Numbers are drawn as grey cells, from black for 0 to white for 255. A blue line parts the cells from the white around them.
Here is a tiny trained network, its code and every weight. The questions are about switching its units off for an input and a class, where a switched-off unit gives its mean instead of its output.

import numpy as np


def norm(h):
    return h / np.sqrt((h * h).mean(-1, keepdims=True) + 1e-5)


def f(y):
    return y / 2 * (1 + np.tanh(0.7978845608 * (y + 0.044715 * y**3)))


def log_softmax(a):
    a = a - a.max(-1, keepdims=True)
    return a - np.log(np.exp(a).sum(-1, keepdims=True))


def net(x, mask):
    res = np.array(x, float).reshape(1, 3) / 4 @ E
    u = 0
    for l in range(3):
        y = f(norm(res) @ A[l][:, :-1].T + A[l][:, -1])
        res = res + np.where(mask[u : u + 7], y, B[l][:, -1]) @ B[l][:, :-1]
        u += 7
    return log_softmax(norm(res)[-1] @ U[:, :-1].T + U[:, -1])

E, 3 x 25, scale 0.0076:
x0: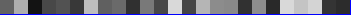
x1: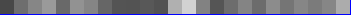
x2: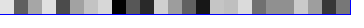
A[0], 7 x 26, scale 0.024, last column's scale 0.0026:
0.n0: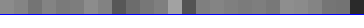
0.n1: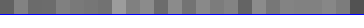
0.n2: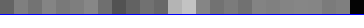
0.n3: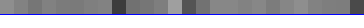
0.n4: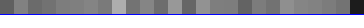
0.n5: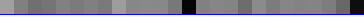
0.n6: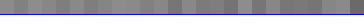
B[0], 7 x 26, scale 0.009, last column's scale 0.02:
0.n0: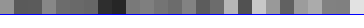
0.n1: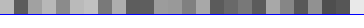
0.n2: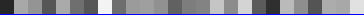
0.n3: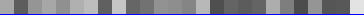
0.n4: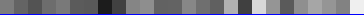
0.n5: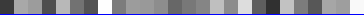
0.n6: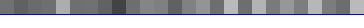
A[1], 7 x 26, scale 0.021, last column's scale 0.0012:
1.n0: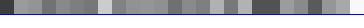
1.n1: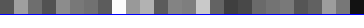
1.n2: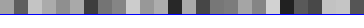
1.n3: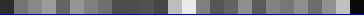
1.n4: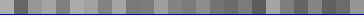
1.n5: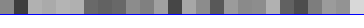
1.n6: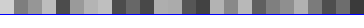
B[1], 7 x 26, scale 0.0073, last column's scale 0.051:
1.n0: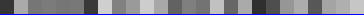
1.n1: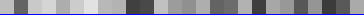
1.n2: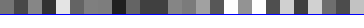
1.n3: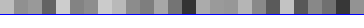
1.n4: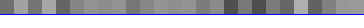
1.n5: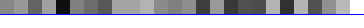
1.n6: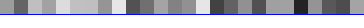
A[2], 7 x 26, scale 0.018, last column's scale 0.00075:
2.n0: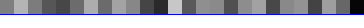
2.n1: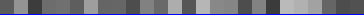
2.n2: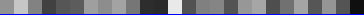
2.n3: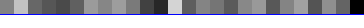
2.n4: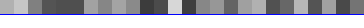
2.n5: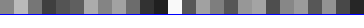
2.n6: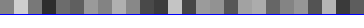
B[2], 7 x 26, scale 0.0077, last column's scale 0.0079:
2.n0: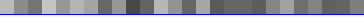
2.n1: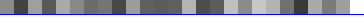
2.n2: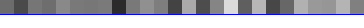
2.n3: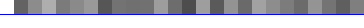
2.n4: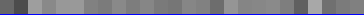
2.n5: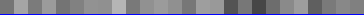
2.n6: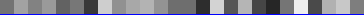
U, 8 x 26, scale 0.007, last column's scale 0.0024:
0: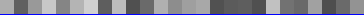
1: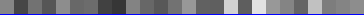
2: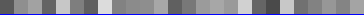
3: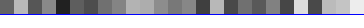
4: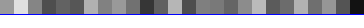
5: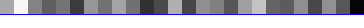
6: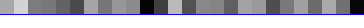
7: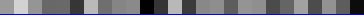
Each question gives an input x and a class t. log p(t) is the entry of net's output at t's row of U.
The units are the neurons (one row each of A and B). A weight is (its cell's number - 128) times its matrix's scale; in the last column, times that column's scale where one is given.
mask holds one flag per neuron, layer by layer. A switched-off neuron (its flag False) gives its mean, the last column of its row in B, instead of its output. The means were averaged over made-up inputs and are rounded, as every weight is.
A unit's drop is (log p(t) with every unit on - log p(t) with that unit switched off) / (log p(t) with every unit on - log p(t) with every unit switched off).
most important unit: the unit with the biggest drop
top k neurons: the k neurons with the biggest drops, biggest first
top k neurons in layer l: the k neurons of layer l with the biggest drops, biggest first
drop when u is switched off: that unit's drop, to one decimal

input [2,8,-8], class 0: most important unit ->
0.n1
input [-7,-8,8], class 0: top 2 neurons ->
[1.n6 0.n2]
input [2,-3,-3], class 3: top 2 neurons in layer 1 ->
[1.n2 1.n6]
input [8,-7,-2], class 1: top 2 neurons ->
[0.n4 0.n2]
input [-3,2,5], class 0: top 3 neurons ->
[0.n4 1.n6 1.n0]
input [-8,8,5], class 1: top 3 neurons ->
[1.n2 0.n5 0.n2]
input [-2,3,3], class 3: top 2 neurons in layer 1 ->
[1.n5 1.n1]
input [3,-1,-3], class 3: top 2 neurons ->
[1.n2 0.n1]
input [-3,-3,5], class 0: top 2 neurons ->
[0.n4 1.n6]
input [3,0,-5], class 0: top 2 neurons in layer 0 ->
[0.n1 0.n0]
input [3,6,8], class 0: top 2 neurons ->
[0.n3 0.n5]
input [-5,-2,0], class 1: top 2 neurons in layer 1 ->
[1.n2 1.n0]
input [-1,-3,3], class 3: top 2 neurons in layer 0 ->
[0.n1 0.n3]
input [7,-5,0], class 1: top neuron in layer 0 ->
[0.n4]
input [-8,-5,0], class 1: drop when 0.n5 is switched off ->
0.4
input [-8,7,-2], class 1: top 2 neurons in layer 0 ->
[0.n5 0.n2]
